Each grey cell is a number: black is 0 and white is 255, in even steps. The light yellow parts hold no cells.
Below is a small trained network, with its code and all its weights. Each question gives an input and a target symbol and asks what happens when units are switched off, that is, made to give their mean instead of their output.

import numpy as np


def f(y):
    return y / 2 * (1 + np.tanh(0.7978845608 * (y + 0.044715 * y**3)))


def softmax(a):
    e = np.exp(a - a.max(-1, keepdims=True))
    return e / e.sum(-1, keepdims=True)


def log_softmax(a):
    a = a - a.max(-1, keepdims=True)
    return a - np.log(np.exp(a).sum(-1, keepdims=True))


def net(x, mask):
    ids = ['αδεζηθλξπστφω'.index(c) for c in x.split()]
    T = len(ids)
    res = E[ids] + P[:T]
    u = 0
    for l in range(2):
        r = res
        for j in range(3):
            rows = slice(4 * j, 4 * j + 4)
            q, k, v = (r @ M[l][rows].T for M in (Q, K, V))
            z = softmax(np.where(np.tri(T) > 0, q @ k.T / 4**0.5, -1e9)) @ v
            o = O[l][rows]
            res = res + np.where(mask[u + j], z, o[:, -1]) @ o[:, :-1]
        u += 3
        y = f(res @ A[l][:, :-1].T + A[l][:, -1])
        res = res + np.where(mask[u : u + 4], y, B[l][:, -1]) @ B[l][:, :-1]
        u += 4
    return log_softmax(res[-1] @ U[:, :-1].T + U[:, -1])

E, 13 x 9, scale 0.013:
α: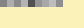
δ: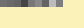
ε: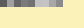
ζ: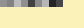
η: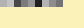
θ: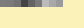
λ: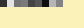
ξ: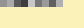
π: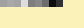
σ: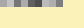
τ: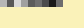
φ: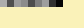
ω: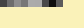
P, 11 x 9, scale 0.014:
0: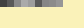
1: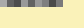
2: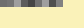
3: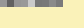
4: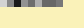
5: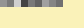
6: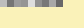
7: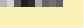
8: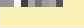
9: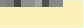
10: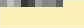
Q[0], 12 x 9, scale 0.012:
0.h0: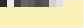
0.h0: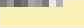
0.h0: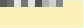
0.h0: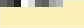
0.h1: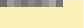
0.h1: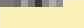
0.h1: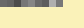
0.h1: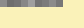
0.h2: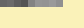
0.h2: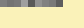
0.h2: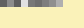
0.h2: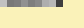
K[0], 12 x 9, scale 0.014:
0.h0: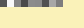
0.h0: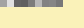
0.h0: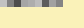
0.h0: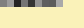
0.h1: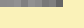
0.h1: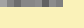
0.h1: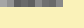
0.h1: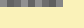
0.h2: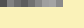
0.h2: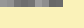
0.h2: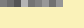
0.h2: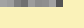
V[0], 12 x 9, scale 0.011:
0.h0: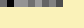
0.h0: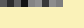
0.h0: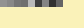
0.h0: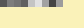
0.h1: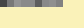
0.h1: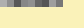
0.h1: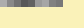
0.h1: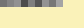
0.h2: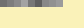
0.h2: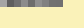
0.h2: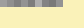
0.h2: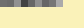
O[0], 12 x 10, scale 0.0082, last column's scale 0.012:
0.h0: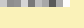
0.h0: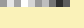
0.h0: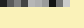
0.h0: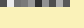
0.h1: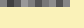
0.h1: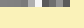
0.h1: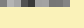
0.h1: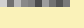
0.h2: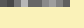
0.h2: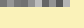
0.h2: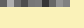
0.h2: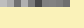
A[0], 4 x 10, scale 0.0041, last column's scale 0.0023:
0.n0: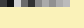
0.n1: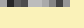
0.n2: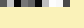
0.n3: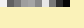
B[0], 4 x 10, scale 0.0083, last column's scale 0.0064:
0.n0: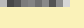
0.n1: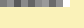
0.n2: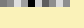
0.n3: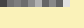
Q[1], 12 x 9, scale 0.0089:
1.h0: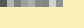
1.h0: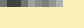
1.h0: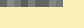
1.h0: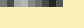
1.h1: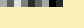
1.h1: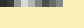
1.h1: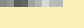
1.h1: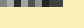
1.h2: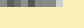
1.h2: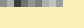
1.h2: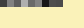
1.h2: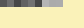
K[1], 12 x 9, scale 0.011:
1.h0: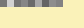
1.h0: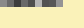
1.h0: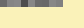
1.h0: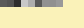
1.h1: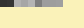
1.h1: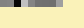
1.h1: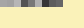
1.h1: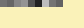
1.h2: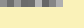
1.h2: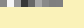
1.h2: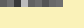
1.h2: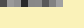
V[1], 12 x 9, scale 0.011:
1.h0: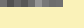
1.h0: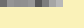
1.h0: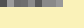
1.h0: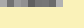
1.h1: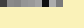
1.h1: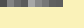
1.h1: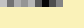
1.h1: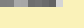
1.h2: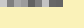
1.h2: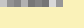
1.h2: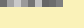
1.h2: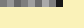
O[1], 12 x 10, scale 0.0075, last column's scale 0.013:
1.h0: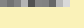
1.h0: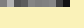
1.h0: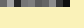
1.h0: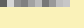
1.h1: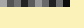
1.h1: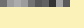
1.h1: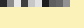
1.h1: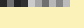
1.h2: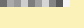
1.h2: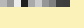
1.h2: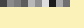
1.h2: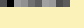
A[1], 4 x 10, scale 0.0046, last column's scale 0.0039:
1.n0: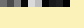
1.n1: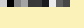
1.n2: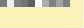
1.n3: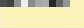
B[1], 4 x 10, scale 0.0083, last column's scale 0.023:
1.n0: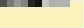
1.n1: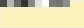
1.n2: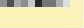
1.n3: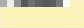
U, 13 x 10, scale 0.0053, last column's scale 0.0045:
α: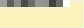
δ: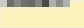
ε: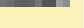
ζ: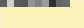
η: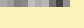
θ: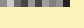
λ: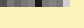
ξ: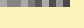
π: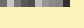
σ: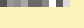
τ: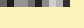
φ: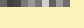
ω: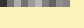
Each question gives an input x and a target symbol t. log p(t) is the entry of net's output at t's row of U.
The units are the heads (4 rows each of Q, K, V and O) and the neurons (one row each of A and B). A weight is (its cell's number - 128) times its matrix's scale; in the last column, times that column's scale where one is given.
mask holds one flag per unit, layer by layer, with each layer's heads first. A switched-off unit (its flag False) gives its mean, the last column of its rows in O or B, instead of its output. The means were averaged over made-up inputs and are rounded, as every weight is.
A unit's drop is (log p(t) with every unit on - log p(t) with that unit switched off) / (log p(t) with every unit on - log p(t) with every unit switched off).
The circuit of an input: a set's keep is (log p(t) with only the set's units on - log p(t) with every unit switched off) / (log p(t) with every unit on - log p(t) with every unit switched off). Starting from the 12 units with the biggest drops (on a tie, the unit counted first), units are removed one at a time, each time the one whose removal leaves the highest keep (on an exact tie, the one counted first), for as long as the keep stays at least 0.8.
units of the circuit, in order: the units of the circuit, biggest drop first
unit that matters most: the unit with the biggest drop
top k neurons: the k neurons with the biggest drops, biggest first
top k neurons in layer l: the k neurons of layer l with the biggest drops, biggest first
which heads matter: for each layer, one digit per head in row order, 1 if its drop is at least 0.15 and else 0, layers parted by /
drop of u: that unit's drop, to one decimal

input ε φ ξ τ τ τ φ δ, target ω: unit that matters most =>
1.h1
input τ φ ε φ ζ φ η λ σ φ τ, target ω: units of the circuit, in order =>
1.h1, 0.h1
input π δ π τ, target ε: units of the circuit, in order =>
1.h2, 0.h0, 1.h1, 0.h1
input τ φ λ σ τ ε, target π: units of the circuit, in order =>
1.n1, 0.h0, 1.h2, 1.n2
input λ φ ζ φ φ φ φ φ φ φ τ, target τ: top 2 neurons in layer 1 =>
1.n0, 1.n3
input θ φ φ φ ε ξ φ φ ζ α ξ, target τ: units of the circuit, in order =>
0.h0, 1.n3, 1.h2
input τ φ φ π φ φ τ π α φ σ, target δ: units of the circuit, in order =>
0.h0, 1.h2, 0.n2, 1.n2
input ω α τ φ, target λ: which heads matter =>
110 / 111
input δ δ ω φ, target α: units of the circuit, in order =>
0.h0, 1.h1, 1.h2, 0.h1
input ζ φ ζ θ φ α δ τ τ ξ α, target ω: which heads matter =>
000 / 010
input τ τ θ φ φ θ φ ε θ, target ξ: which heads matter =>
000 / 010
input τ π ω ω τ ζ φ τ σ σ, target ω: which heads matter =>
010 / 010
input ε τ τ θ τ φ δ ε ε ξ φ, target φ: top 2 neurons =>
0.n2, 1.n3
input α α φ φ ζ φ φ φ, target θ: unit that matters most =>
0.h2
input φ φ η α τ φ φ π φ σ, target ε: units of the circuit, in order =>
0.h0, 1.h2, 0.h1
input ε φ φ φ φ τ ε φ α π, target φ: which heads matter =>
101 / 010
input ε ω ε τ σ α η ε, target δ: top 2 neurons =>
0.n2, 1.n0
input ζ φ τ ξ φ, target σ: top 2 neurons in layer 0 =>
0.n0, 0.n3
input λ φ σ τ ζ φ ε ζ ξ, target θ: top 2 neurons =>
0.n2, 1.n2
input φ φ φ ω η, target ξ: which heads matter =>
000 / 110
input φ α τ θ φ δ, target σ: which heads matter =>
101 / 100
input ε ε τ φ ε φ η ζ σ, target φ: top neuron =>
1.n1
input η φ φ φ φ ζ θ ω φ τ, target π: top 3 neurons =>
1.n1, 0.n0, 1.n2
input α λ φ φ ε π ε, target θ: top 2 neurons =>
0.n2, 1.n2
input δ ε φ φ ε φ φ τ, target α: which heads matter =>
100 / 011
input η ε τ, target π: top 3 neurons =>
1.n1, 1.n2, 0.n0
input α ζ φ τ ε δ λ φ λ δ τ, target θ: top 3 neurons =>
0.n2, 1.n2, 1.n0
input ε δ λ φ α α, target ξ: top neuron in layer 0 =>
0.n3
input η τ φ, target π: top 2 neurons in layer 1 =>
1.n1, 1.n2
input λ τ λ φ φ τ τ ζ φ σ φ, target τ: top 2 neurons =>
1.n0, 1.n3
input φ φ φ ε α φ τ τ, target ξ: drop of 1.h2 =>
0.1
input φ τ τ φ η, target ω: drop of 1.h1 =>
0.4
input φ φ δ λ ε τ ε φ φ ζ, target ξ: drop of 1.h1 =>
0.3
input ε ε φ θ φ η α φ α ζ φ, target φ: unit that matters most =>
0.n2
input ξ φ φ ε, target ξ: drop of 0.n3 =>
0.1
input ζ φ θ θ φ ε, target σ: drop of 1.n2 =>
0.1
